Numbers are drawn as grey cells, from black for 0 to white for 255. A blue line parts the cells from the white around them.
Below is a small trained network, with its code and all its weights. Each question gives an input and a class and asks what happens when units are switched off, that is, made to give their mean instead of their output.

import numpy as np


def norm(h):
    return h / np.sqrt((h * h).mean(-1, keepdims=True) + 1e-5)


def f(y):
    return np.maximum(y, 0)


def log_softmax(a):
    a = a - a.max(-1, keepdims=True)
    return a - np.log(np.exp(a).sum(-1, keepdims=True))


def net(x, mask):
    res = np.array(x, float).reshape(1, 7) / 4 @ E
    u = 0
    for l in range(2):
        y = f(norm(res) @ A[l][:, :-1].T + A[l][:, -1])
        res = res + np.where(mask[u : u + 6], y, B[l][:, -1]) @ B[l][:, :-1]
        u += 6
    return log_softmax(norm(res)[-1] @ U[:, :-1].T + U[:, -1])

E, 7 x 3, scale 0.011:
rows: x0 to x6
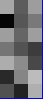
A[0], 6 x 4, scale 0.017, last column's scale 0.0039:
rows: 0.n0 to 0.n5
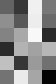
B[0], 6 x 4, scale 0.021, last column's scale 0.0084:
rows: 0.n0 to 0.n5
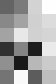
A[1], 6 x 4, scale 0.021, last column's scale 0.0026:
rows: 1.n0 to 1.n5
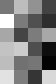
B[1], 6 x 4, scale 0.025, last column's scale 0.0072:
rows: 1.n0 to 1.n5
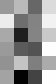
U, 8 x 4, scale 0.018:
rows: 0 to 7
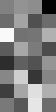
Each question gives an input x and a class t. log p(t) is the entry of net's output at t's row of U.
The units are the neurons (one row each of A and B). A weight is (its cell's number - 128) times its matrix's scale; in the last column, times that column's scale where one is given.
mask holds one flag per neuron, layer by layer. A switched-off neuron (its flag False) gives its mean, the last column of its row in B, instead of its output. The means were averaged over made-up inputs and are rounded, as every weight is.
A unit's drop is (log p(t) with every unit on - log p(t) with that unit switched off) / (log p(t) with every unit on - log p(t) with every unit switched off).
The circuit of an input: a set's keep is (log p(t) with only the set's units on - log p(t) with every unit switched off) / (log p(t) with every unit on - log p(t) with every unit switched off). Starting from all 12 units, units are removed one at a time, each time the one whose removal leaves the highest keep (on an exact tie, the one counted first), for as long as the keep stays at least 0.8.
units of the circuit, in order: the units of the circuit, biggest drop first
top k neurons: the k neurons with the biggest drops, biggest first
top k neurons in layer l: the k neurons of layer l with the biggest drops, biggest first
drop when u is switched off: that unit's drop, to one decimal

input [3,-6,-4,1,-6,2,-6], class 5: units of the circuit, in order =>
(0.n5 1.n1)
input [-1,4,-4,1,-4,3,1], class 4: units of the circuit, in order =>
(0.n3)
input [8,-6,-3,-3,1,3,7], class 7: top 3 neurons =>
(0.n4 0.n5 0.n3)
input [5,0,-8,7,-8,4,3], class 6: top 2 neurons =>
(1.n5 0.n0)
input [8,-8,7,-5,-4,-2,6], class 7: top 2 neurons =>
(0.n4 0.n5)
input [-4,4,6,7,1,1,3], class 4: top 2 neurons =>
(0.n2 0.n1)
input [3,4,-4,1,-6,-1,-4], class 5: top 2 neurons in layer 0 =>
(0.n4 0.n0)
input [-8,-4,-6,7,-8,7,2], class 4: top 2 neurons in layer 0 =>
(0.n3 0.n2)
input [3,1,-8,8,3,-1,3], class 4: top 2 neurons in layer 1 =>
(1.n1 1.n0)
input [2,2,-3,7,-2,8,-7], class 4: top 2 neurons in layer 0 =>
(0.n3 0.n2)
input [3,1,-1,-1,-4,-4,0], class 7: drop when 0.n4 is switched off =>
0.3
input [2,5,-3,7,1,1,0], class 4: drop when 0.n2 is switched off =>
0.1
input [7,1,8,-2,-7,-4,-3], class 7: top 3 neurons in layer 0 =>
(0.n4 0.n5 0.n3)
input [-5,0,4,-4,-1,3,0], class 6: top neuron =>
(0.n0)
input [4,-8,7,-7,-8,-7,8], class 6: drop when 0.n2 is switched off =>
0.1
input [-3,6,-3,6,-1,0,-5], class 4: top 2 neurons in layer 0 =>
(0.n2 0.n5)
